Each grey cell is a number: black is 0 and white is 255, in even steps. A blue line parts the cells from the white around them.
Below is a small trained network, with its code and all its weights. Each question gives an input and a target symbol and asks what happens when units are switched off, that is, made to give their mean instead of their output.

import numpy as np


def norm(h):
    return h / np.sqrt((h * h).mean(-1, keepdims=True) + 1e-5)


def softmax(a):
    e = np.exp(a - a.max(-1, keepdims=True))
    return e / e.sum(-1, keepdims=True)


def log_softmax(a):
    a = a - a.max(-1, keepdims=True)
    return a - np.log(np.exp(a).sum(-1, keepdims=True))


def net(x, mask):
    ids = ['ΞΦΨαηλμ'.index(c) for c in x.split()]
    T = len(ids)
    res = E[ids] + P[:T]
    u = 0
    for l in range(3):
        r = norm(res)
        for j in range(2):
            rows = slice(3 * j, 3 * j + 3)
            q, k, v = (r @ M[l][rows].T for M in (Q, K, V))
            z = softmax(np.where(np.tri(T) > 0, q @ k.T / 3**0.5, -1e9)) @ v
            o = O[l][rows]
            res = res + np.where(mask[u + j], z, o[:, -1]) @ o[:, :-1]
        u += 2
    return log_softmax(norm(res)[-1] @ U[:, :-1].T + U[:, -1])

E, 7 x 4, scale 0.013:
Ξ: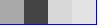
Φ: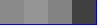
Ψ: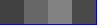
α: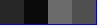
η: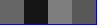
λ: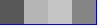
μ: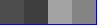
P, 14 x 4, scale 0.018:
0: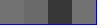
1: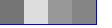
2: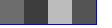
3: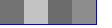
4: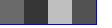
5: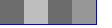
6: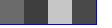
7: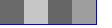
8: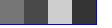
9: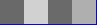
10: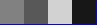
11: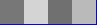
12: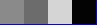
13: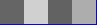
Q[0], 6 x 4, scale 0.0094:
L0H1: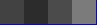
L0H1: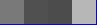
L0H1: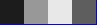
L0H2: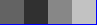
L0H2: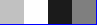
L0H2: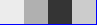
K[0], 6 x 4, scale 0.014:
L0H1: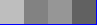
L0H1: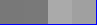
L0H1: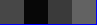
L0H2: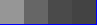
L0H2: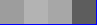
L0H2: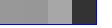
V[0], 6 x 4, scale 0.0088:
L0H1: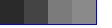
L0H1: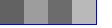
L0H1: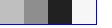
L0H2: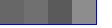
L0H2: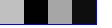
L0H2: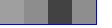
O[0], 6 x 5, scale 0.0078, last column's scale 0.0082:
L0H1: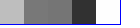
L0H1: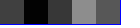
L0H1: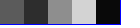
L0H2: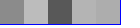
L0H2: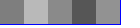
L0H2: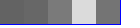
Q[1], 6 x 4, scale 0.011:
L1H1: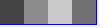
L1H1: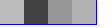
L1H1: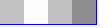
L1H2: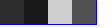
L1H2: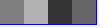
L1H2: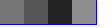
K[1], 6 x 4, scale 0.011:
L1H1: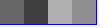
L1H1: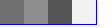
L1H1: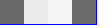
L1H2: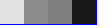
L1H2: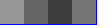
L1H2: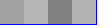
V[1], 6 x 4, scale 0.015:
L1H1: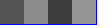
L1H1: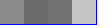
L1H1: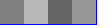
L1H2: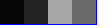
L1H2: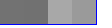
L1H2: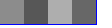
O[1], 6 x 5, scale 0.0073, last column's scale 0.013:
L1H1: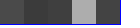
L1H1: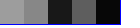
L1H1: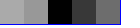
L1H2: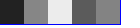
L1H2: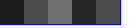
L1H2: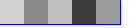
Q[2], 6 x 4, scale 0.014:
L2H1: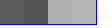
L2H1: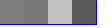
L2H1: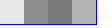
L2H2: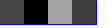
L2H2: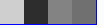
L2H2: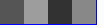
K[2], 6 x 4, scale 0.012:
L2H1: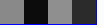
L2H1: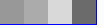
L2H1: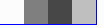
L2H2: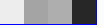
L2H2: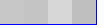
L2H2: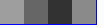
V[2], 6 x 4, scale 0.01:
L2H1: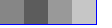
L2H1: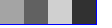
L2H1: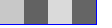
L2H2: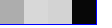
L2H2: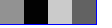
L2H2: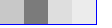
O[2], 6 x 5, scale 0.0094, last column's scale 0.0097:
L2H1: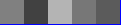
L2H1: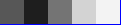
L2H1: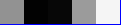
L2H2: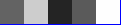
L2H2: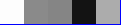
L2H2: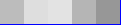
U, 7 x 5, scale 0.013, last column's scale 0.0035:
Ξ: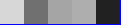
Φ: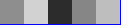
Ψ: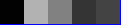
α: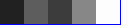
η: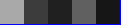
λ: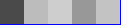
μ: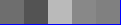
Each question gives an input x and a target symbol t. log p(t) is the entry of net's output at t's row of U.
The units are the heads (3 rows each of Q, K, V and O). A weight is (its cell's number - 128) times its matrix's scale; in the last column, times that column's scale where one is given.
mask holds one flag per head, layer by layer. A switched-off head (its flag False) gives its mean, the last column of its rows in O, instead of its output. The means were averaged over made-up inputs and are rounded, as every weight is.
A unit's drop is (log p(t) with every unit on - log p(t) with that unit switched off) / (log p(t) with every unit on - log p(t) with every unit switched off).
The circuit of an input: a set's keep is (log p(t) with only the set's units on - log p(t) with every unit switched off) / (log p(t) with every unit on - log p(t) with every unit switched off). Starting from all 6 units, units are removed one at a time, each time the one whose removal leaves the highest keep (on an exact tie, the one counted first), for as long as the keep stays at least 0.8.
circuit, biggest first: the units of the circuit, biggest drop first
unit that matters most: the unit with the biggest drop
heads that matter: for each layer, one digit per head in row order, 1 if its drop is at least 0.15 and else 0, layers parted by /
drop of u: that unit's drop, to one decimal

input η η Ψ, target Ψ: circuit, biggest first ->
[L2H2, L1H1]
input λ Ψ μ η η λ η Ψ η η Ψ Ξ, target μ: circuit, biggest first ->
[L2H2, L0H1, L1H1, L0H2]
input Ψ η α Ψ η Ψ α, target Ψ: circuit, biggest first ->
[L2H2]
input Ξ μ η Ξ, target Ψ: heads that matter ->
10 / 01 / 00
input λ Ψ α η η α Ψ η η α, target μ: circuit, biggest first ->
[L2H2, L1H1, L0H1, L0H2]
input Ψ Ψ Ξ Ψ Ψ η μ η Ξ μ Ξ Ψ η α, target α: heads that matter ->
00 / 10 / 01
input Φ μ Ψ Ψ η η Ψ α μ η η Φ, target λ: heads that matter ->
10 / 11 / 11
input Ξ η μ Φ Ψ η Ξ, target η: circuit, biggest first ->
[L0H1, L1H1, L2H1]
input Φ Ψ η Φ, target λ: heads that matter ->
11 / 01 / 11
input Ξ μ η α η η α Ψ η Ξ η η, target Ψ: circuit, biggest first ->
[L1H2, L0H1]
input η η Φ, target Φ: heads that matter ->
01 / 00 / 01
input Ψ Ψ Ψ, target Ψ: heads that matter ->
11 / 01 / 01
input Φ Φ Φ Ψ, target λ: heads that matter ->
10 / 01 / 11
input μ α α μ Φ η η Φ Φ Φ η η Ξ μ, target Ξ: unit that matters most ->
L1H1
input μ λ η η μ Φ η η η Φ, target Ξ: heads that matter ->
11 / 11 / 01
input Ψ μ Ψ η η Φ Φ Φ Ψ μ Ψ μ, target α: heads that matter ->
10 / 10 / 01
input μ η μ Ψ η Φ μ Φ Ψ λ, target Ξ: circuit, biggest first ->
[L1H1, L0H1, L2H2]
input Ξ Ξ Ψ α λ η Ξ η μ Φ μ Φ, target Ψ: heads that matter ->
11 / 01 / 00
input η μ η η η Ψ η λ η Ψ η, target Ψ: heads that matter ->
00 / 00 / 01
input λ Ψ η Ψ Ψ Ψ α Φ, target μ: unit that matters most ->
L2H2
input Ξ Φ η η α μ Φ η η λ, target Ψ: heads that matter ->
11 / 01 / 00
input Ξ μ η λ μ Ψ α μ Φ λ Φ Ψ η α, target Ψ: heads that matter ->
10 / 01 / 00
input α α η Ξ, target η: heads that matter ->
00 / 10 / 01
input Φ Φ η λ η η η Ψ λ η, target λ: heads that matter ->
10 / 01 / 11
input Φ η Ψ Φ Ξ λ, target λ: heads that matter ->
10 / 11 / 11
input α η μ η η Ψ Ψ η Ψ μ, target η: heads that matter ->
10 / 10 / 01
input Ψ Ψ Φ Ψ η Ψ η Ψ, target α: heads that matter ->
00 / 10 / 01
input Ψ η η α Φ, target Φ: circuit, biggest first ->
[L2H2]
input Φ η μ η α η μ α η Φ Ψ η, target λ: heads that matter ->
11 / 11 / 11
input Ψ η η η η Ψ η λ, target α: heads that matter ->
10 / 10 / 01
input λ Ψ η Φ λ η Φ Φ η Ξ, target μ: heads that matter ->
11 / 10 / 01
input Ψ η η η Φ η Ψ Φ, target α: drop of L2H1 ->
0.0
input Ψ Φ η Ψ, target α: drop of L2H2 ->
1.1
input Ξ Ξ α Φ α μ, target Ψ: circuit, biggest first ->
[L1H2]
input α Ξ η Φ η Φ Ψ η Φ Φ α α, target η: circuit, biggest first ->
[L2H2, L1H1]
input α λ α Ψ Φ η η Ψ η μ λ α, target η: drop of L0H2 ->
0.2
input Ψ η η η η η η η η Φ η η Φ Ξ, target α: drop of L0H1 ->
1.0
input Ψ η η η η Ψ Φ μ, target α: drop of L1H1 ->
0.8
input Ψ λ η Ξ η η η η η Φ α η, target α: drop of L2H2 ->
1.0
